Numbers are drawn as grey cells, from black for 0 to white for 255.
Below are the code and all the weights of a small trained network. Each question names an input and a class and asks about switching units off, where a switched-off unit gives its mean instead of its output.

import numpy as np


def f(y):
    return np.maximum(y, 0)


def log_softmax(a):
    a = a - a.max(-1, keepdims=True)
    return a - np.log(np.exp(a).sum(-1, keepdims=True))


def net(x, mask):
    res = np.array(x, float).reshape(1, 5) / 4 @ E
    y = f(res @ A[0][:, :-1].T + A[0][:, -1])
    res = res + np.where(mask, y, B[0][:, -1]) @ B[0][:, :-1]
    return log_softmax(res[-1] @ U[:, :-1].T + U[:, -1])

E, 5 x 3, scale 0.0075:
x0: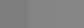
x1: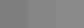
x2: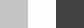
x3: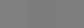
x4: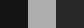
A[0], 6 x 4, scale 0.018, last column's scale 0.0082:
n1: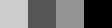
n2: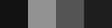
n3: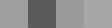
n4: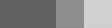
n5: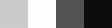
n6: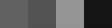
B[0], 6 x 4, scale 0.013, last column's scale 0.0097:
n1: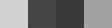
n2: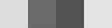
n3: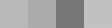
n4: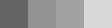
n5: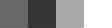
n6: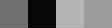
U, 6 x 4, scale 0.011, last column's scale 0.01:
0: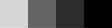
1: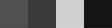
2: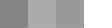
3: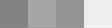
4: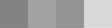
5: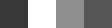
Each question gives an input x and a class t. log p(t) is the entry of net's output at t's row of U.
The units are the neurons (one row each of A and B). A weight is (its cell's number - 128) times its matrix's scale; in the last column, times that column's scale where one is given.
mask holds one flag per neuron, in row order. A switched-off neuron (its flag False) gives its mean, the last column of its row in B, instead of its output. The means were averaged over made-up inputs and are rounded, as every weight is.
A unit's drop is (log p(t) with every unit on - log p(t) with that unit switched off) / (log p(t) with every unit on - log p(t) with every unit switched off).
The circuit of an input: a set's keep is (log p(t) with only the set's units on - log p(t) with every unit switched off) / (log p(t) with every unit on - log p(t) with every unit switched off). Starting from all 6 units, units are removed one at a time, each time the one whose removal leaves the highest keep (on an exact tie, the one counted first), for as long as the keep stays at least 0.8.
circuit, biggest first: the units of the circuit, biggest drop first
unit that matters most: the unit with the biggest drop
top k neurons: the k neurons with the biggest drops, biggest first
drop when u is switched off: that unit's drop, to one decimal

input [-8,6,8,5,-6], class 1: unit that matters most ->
n5
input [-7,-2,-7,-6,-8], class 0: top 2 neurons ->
n1, n3
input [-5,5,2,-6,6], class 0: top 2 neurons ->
n2, n4
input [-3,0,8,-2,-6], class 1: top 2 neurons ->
n5, n2
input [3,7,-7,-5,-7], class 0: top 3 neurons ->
n1, n3, n5
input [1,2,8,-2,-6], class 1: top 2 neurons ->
n5, n2
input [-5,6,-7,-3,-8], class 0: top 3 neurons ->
n1, n3, n5
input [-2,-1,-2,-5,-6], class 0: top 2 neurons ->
n1, n3
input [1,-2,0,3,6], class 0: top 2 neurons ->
n2, n5
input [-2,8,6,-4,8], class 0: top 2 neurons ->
n2, n4
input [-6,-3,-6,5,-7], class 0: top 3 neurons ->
n1, n3, n5
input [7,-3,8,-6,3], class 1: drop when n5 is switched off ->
0.9
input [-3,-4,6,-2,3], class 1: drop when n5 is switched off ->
0.9
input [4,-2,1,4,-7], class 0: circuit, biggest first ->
n1
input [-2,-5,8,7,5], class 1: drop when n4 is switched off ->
0.0
